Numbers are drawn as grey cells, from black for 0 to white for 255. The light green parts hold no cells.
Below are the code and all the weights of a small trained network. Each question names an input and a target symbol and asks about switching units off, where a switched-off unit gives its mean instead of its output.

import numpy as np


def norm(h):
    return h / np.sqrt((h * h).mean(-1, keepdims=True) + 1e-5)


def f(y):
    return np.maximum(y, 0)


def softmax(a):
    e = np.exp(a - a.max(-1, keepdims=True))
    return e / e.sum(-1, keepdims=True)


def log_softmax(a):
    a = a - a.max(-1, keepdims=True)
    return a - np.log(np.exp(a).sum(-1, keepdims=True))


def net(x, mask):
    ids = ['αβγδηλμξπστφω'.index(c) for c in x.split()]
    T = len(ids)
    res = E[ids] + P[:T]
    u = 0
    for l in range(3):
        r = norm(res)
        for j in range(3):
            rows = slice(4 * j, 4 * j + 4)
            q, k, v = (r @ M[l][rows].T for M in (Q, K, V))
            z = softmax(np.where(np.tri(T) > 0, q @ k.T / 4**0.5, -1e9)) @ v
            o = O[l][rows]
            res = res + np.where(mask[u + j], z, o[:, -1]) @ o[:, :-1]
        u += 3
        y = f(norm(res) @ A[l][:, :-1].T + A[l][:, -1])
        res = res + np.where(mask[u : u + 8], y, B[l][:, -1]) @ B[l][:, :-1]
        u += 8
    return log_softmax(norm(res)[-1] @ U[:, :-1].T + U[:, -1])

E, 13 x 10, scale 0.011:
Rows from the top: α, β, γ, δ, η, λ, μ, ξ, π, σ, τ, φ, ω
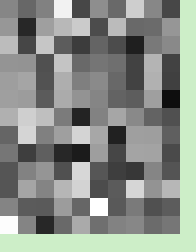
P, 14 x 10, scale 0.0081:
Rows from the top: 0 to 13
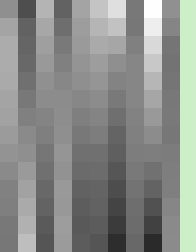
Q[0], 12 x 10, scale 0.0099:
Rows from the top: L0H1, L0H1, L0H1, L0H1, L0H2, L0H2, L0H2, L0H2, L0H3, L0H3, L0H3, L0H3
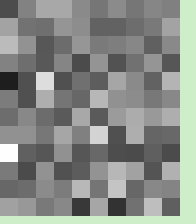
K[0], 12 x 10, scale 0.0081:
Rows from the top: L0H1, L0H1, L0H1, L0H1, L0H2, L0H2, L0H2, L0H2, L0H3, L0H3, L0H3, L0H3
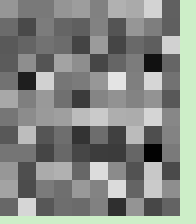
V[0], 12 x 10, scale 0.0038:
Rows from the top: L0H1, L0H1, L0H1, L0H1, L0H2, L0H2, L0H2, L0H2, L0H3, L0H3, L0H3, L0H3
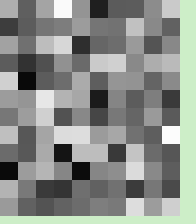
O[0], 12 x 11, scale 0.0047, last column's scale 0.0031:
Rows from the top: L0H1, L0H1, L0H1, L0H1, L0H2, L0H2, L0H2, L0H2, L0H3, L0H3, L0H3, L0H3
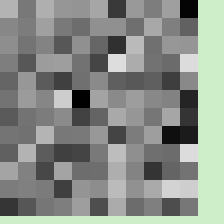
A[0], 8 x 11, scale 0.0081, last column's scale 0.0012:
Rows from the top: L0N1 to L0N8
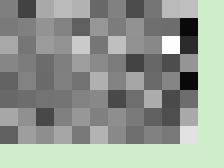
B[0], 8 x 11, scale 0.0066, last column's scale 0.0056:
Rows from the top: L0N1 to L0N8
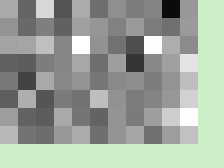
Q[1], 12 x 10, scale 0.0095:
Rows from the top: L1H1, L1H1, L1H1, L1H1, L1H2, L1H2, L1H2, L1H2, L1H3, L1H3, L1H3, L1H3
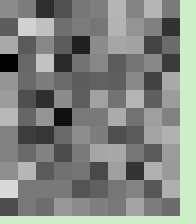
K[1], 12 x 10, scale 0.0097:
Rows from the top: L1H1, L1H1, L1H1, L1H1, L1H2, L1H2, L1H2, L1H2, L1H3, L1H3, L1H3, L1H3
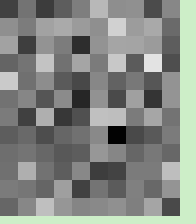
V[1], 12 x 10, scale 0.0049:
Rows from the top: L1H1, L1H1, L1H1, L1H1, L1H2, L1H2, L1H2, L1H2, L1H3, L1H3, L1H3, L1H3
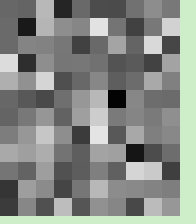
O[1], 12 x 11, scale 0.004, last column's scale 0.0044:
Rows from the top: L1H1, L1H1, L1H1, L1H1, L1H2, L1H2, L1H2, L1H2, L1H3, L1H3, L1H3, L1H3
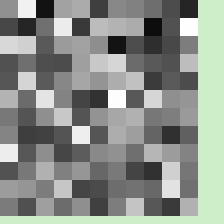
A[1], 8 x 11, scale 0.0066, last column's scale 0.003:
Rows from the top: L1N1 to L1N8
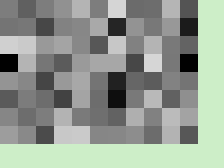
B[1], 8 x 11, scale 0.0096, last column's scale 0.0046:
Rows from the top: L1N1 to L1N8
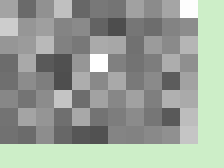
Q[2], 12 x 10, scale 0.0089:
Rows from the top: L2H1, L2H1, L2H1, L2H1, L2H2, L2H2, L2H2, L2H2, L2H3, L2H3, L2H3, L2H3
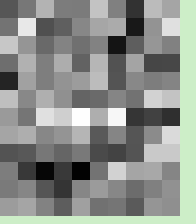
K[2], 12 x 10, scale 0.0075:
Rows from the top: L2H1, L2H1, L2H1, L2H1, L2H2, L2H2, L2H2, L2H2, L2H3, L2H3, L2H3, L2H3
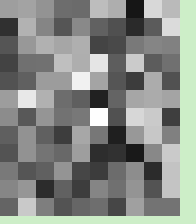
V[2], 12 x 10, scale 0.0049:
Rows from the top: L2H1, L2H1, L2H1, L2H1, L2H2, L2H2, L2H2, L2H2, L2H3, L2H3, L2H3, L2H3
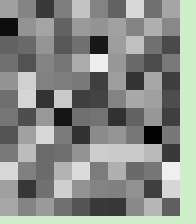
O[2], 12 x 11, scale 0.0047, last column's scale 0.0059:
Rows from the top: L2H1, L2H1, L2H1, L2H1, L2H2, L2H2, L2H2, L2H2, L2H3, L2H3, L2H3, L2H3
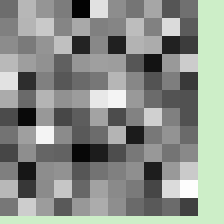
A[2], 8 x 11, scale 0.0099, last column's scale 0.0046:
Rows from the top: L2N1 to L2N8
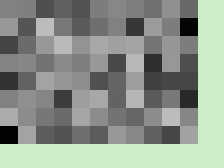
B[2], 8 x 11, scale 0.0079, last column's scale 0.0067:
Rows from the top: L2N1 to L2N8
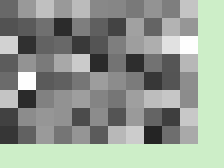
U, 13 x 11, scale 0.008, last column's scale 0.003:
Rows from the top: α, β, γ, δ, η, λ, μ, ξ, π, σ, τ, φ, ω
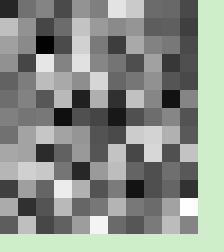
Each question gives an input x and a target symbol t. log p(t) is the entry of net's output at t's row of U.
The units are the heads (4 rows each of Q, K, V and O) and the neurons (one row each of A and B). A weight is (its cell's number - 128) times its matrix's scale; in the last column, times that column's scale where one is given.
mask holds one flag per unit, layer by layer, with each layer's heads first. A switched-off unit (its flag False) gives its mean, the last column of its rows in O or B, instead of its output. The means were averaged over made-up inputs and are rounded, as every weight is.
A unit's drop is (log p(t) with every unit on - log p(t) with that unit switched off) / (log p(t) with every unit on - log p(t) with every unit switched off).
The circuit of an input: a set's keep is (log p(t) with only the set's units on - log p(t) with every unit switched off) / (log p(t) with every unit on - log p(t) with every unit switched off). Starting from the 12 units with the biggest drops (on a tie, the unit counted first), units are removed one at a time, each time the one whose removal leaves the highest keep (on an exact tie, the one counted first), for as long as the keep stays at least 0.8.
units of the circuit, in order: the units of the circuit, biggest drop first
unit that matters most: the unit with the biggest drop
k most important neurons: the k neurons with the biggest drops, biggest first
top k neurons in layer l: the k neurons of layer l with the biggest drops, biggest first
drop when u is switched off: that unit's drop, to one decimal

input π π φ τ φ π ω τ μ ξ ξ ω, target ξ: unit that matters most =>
L0H3
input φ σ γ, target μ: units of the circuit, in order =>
[L2N2; L2H2]
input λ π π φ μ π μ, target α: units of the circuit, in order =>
[L1H2; L2H3; L1N1; L2N8]
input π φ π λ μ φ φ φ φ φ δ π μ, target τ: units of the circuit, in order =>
[L1H2; L2N4]
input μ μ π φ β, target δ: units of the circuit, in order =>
[L0N1; L0N3]
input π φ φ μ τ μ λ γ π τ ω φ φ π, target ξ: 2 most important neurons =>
[L2N1; L0N4]
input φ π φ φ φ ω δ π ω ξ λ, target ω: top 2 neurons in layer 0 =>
[L0N6; L0N4]
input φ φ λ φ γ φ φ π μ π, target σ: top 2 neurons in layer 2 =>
[L2N3; L2N1]
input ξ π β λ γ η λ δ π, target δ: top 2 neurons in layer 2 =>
[L2N1; L2N3]
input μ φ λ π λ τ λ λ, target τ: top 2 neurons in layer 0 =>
[L0N4; L0N7]
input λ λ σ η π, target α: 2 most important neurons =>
[L1N1; L2N8]
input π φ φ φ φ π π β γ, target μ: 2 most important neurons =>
[L2N2; L1N1]
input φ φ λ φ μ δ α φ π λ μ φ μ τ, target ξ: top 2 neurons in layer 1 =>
[L1N6; L1N3]
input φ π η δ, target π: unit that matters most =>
L1H1
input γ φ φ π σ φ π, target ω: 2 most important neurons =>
[L1N1; L2N3]
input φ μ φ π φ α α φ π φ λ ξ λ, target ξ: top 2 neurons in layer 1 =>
[L1N3; L1N7]
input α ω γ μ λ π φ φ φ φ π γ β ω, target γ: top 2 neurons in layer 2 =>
[L2N7; L2N3]
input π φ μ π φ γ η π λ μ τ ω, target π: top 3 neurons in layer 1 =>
[L1N5; L1N1; L1N8]
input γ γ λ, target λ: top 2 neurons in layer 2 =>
[L2N7; L2N3]
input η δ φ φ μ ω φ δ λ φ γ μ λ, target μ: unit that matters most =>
L0H1
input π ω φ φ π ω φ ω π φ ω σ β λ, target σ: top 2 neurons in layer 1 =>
[L1N3; L1N6]
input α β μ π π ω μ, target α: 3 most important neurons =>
[L2N8; L1N1; L1N5]
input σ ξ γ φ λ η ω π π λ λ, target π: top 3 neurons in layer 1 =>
[L1N5; L1N8; L1N1]
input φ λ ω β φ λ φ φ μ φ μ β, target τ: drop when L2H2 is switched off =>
0.2
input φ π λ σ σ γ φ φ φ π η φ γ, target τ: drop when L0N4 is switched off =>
-0.1
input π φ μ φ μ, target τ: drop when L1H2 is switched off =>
1.2
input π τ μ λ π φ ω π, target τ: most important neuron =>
[L1N8]
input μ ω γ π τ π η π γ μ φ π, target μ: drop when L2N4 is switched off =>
-0.1
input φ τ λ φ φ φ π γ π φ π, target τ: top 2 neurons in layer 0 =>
[L0N7; L0N4]
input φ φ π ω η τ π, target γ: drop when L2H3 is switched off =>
0.2
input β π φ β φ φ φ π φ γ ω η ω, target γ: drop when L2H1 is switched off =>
0.0
